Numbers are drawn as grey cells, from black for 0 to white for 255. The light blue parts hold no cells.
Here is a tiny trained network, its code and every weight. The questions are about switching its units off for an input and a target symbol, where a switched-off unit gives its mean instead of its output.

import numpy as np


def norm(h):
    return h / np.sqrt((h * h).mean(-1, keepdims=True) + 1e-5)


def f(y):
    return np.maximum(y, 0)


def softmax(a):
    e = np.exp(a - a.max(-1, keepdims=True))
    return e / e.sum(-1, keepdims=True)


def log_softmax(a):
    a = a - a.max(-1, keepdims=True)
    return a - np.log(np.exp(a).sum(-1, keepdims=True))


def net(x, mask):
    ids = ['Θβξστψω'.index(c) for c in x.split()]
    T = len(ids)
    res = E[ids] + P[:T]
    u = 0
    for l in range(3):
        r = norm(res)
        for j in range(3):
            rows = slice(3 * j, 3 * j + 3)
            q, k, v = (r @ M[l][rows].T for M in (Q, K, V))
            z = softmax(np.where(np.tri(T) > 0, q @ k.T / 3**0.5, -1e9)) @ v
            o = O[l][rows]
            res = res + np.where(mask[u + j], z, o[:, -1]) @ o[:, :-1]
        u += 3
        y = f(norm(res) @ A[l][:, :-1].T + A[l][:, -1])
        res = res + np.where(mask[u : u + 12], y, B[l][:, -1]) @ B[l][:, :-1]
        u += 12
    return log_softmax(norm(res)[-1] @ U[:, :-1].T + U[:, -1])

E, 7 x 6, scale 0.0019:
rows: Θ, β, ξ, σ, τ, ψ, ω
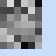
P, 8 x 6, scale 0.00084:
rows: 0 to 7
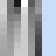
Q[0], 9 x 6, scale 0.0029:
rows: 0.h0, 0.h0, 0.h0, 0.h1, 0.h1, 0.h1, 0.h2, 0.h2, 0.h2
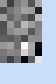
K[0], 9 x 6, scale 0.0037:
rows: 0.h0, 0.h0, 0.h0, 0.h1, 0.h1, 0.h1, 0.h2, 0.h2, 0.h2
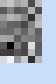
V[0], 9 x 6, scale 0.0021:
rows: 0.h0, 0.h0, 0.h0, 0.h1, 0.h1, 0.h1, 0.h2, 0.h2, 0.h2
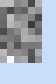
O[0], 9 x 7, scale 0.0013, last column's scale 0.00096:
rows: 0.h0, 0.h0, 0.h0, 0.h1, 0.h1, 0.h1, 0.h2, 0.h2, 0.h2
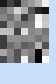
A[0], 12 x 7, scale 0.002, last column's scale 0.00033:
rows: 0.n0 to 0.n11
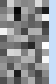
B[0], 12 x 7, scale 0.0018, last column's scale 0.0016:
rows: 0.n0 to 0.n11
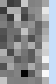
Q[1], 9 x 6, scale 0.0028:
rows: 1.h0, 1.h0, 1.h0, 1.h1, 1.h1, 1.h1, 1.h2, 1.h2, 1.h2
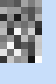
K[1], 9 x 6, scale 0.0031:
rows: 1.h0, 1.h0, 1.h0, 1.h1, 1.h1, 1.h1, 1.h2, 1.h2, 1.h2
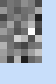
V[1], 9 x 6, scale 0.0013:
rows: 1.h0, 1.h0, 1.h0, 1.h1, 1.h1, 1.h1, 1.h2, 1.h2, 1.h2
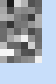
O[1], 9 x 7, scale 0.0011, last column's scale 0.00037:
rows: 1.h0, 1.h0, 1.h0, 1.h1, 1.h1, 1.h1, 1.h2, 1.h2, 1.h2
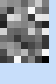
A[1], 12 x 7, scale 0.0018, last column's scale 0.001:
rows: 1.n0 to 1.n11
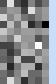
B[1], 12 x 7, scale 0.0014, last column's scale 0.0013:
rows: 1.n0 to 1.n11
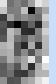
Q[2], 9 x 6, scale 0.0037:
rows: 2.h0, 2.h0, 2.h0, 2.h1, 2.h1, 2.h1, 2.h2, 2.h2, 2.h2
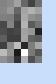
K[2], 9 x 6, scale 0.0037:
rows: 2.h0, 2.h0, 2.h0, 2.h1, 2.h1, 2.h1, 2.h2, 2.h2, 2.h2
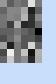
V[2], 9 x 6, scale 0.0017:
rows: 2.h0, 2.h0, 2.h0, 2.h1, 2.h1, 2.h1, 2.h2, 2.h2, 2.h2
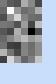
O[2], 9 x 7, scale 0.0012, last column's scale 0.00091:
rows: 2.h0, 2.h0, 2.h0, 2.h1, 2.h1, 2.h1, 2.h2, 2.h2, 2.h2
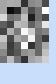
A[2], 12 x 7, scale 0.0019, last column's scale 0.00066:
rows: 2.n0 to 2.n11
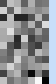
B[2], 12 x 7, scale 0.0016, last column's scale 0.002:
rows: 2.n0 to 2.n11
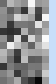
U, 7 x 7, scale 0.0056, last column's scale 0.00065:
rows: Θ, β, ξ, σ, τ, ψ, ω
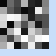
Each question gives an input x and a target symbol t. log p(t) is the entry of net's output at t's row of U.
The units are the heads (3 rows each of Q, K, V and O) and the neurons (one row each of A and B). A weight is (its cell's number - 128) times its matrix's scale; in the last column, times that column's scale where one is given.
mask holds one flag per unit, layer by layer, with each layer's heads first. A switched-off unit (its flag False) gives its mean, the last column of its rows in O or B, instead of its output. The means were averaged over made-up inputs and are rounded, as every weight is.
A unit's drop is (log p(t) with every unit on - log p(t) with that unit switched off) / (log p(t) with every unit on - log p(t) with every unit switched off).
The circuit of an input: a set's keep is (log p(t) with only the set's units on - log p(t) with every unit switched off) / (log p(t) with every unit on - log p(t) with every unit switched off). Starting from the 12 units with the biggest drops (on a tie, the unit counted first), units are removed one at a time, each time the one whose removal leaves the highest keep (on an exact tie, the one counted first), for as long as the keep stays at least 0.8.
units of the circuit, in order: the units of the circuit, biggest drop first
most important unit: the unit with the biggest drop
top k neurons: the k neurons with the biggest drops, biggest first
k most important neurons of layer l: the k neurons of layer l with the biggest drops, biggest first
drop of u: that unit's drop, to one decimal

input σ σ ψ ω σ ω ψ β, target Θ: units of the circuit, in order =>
[2.n5, 1.n9, 1.n1]
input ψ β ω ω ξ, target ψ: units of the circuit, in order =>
[0.h2, 0.n0]
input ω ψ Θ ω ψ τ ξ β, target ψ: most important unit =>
0.n10
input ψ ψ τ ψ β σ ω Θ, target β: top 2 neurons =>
[1.n0, 0.n10]
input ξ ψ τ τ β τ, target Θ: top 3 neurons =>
[2.n4, 0.n4, 1.n4]
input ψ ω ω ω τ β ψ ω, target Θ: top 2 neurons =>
[2.n5, 0.n10]
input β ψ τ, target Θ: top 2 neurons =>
[0.n4, 2.n4]
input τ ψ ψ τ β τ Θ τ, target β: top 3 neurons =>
[2.n2, 2.n3, 0.n1]
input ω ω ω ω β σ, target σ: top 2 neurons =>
[0.n7, 2.n1]
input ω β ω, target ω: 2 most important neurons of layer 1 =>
[1.n8, 1.n11]
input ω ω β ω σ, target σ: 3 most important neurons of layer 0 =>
[0.n7, 0.n0, 0.n6]
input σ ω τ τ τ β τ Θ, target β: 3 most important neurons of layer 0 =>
[0.n10, 0.n7, 0.n2]
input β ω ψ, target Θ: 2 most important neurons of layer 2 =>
[2.n4, 2.n2]
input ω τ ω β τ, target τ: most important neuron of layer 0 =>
[0.n2]
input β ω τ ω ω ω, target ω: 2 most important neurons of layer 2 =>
[2.n10, 2.n7]
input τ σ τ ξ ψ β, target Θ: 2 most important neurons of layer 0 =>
[0.n10, 0.n2]
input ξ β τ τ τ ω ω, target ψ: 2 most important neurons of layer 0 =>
[0.n10, 0.n6]
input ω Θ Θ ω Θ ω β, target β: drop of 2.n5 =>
0.3
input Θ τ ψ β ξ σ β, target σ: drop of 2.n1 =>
0.1
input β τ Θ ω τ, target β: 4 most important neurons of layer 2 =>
[2.n2, 2.n3, 2.n4, 2.n6]
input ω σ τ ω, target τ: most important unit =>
1.n8
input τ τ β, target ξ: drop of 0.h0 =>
1.0
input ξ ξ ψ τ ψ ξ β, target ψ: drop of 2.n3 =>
-0.1
